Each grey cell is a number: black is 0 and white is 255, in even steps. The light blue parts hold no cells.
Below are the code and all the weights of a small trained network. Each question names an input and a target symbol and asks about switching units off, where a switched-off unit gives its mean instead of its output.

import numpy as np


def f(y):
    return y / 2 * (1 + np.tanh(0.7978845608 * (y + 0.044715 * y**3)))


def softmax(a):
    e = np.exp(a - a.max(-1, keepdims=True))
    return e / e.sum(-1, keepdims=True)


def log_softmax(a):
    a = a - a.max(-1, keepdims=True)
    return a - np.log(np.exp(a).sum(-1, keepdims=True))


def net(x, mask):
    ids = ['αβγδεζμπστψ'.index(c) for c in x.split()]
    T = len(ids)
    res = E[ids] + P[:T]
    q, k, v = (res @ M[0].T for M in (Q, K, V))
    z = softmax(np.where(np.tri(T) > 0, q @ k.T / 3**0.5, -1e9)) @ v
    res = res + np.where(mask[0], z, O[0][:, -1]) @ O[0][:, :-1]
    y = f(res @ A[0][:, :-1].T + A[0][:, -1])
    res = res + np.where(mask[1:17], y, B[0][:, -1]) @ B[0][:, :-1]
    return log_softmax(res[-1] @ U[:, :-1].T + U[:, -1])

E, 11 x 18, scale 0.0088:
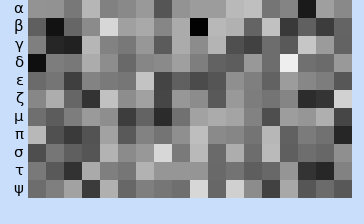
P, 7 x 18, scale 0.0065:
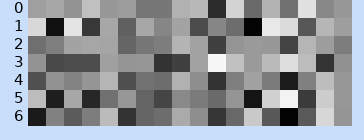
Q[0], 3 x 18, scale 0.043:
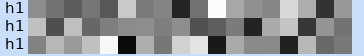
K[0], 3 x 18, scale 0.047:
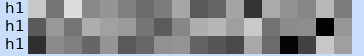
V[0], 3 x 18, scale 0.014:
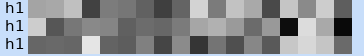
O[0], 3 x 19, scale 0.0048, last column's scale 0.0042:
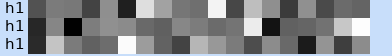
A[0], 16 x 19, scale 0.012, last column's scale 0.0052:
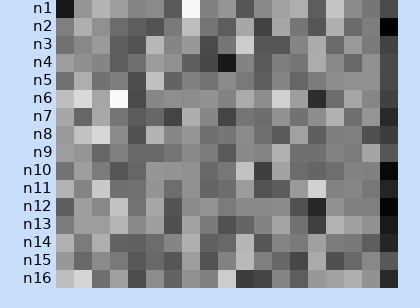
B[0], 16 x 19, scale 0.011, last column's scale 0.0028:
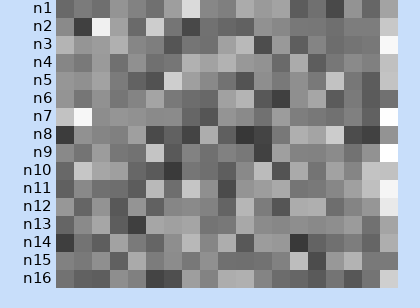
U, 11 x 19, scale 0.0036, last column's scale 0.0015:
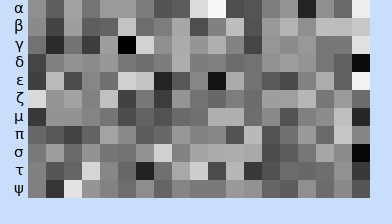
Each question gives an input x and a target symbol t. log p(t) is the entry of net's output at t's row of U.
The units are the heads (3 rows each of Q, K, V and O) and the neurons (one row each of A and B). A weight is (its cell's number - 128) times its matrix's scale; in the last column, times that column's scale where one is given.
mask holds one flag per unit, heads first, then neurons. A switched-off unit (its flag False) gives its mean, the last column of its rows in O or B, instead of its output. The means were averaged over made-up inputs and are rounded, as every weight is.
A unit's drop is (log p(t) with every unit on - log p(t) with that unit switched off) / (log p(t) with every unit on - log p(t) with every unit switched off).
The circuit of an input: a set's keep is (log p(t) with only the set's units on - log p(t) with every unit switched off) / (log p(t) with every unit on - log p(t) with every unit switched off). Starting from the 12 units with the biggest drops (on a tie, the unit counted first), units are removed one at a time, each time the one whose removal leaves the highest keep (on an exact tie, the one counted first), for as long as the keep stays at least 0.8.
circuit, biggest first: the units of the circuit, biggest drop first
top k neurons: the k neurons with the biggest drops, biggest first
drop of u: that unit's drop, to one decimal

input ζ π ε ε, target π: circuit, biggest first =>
(h1 n9)
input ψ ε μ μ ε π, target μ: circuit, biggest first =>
(h1 n10)
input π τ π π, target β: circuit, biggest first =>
(h1 n11)
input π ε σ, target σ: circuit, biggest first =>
(n1 h1 n7)
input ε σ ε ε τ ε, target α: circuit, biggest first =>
(h1 n3)
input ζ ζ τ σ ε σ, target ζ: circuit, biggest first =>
(h1 n7)
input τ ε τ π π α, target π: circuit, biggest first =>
(h1 n9)
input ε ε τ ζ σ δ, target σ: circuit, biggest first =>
(h1 n11 n14 n7)
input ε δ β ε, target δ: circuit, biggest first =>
(n8 h1 n14)
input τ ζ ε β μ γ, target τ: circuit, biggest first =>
(h1 n16)
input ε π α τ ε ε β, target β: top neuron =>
(n13)
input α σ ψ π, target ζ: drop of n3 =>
0.0
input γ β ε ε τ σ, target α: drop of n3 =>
0.5
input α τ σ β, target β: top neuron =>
(n11)
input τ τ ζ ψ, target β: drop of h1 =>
1.0
